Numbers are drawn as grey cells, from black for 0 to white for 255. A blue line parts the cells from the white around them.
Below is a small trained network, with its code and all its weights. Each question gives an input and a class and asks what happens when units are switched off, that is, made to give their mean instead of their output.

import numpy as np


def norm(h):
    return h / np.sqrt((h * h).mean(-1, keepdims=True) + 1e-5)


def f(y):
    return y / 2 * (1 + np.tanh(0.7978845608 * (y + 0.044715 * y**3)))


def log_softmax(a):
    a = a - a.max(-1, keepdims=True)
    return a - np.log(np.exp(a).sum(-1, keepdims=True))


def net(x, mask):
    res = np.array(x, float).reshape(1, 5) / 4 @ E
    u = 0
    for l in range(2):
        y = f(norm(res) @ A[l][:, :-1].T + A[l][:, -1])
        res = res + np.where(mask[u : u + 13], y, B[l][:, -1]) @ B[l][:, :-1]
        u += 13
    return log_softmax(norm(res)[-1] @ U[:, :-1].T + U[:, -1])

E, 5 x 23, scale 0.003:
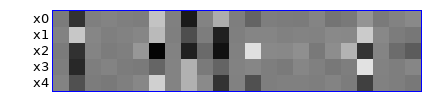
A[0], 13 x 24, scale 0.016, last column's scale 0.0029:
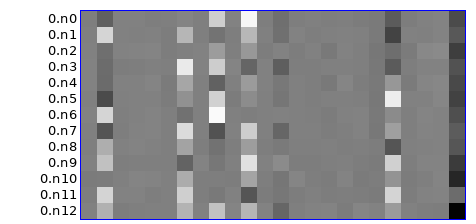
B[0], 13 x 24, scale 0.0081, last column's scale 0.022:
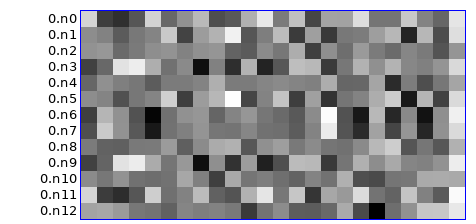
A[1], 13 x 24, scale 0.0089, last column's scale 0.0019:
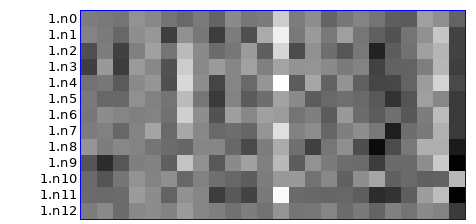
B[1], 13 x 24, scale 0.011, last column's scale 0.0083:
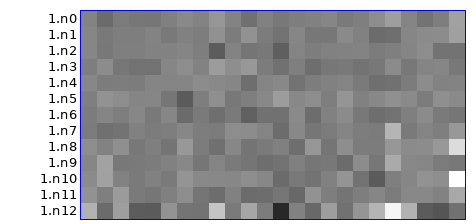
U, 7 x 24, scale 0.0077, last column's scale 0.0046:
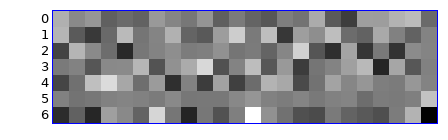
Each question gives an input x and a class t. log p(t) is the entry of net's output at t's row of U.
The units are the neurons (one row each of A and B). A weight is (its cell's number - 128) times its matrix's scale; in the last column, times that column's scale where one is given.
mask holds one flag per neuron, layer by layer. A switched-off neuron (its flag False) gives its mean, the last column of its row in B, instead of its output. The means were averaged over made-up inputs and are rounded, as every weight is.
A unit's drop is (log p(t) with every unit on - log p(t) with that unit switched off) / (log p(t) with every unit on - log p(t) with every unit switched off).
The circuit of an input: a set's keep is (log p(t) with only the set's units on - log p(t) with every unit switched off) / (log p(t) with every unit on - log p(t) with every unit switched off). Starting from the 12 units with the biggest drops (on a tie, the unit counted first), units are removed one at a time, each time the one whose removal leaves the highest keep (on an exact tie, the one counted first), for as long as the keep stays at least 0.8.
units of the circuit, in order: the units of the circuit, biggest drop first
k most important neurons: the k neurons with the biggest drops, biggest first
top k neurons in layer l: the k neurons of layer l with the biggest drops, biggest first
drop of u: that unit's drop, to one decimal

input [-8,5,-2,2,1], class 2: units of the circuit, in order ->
[0.n6]
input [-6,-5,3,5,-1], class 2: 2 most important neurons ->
[0.n11; 0.n1]
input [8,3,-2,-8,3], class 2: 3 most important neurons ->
[0.n7; 0.n5; 0.n4]
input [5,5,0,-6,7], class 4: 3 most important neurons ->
[0.n3; 0.n5; 0.n6]
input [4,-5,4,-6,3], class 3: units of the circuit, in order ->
[0.n11; 0.n6]
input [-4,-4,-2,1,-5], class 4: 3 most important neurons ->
[0.n9; 0.n11; 0.n7]
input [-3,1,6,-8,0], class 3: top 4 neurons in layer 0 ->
[0.n6; 0.n11; 0.n0; 0.n12]
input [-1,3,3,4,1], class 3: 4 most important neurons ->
[0.n6; 0.n11; 0.n0; 0.n12]
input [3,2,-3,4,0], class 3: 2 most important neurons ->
[0.n5; 0.n6]
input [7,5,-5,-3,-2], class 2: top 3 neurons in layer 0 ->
[0.n7; 0.n0; 0.n4]
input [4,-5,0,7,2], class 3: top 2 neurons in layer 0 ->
[0.n5; 0.n11]
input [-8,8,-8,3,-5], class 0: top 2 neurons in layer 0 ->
[0.n12; 0.n0]
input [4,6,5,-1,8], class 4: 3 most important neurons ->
[0.n0; 0.n11; 0.n6]
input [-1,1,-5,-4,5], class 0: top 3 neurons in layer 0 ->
[0.n9; 0.n12; 0.n5]
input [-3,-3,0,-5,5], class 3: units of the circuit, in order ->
[0.n1]
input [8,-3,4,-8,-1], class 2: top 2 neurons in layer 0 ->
[0.n5; 0.n7]
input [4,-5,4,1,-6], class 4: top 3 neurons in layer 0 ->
[0.n11; 0.n6; 0.n5]
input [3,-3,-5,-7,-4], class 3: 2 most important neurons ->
[0.n1; 0.n8]
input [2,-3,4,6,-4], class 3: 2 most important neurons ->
[0.n6; 0.n11]
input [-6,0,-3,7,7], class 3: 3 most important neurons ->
[0.n5; 0.n9; 0.n7]
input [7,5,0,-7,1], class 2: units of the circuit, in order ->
[0.n7]
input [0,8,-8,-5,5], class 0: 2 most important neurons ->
[0.n12; 0.n0]
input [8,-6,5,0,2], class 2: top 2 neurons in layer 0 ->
[0.n11; 0.n12]
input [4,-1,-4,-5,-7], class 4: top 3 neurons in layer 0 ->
[0.n9; 0.n5; 0.n6]
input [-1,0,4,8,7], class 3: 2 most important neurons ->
[0.n9; 0.n5]
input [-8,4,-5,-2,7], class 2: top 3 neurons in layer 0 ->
[0.n6; 0.n9; 0.n0]
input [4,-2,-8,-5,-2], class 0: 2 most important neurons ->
[0.n12; 0.n10]
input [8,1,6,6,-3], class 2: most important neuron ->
[0.n11]
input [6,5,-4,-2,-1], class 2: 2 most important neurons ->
[0.n7; 0.n0]
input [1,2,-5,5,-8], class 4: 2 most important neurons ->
[0.n9; 0.n1]
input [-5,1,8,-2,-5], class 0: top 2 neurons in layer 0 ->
[0.n9; 0.n3]
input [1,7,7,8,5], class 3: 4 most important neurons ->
[0.n6; 0.n11; 0.n0; 0.n7]
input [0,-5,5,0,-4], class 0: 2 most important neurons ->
[0.n9; 0.n3]
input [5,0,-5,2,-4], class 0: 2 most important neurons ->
[0.n12; 0.n6]
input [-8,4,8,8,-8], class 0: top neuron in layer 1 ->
[1.n10]
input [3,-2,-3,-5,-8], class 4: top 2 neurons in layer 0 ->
[0.n9; 0.n5]
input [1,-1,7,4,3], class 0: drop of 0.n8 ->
0.1
